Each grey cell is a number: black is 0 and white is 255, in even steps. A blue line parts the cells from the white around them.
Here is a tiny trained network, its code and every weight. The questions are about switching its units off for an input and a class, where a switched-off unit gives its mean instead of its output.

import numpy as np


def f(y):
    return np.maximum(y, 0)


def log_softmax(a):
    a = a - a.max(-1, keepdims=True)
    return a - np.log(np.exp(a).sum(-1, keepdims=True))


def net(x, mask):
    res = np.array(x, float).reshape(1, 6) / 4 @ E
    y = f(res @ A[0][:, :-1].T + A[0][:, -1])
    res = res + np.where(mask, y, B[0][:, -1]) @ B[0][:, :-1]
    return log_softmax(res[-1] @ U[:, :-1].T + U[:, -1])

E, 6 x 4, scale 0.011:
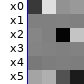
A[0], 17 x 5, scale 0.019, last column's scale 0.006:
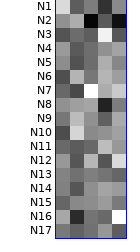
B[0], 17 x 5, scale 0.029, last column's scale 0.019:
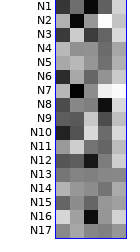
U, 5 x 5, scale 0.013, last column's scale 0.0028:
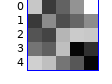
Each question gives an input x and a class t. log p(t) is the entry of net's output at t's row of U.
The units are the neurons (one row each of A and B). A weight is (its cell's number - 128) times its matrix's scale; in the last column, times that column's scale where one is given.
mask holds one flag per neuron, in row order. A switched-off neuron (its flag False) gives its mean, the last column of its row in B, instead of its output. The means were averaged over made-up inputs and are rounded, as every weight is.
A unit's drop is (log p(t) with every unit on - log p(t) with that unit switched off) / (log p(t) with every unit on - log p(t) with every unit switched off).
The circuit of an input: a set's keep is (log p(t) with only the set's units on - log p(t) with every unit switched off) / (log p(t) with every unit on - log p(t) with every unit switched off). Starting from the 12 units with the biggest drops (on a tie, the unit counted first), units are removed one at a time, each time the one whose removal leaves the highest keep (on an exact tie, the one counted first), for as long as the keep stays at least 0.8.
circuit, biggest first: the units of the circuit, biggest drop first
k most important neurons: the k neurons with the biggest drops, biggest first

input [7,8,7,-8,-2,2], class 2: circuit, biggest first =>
(N2)
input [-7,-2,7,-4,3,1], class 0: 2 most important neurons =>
(N2, N8)
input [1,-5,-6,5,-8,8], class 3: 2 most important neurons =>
(N8, N9)
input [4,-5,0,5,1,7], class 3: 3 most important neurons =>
(N7, N8, N9)
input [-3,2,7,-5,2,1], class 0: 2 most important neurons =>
(N2, N8)
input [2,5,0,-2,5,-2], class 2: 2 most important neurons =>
(N1, N8)
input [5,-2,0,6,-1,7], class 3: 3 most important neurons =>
(N7, N8, N9)
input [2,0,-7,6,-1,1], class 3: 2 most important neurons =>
(N8, N2)
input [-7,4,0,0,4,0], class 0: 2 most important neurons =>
(N3, N16)
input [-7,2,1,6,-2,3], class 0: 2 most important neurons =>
(N3, N16)
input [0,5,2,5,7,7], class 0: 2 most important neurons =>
(N2, N10)
